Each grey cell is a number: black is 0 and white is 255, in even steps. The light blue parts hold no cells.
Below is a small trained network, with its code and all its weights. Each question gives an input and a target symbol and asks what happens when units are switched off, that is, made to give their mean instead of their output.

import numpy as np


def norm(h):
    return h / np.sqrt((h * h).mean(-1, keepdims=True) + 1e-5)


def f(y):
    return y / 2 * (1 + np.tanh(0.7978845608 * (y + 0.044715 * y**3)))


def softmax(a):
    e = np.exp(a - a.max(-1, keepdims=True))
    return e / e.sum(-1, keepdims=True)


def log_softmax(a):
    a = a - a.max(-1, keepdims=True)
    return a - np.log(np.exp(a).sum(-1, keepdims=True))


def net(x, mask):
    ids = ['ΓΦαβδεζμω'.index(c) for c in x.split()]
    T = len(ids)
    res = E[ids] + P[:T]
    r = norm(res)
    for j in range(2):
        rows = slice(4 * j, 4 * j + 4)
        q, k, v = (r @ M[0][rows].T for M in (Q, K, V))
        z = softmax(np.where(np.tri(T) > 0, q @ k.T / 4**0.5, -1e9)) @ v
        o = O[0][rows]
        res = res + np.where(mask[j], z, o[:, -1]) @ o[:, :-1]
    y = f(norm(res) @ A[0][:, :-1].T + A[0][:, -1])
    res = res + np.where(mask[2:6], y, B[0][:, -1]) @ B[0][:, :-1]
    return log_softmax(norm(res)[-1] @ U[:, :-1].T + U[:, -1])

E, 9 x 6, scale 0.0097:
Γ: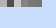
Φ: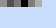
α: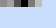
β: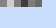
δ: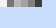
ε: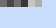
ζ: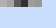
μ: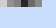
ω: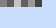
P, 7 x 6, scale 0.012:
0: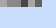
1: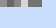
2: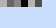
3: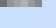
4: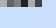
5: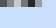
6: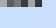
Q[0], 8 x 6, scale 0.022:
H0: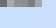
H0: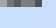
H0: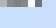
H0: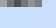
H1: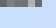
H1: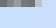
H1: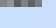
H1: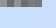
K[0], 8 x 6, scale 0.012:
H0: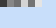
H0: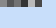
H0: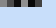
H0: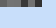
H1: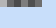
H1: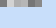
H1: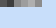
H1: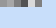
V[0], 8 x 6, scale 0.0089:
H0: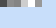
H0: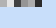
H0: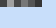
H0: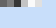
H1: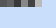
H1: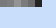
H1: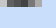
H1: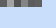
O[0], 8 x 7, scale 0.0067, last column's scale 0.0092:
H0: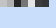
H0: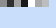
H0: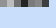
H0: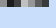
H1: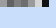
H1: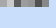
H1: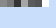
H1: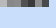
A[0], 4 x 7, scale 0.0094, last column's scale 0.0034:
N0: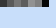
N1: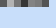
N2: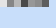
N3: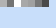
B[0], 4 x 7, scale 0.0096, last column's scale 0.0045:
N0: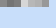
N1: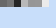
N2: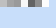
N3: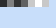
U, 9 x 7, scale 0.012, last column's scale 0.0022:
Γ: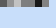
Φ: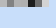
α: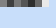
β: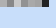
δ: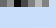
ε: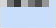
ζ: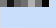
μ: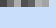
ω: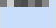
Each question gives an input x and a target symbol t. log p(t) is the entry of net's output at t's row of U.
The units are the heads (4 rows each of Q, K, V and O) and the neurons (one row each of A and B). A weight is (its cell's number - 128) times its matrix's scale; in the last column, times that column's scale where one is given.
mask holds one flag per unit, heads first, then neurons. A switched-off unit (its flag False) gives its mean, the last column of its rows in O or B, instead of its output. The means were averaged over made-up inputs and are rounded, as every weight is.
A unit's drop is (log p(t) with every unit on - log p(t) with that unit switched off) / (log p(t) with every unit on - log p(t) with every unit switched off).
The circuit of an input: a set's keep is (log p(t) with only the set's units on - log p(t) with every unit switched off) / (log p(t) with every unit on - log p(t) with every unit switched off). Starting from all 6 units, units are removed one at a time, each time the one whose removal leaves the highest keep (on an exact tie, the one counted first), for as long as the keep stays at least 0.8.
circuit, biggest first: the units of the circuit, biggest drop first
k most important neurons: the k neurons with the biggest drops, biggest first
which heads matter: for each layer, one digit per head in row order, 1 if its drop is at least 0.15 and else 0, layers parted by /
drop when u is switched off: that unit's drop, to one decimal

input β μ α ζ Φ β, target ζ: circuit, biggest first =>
[H0]
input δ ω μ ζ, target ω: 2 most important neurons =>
[N2; N0]
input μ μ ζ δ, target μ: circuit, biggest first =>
[N3; H0]
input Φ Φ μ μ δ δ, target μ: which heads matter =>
00
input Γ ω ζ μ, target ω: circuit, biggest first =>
[H0; N2]
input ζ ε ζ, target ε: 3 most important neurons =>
[N2; N3; N1]
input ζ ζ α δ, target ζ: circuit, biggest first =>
[H0; N3]
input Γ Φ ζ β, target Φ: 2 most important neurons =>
[N3; N1]
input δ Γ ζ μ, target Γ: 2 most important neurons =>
[N2; N1]
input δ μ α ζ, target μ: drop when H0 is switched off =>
0.8
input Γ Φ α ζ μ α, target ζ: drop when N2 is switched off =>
0.0
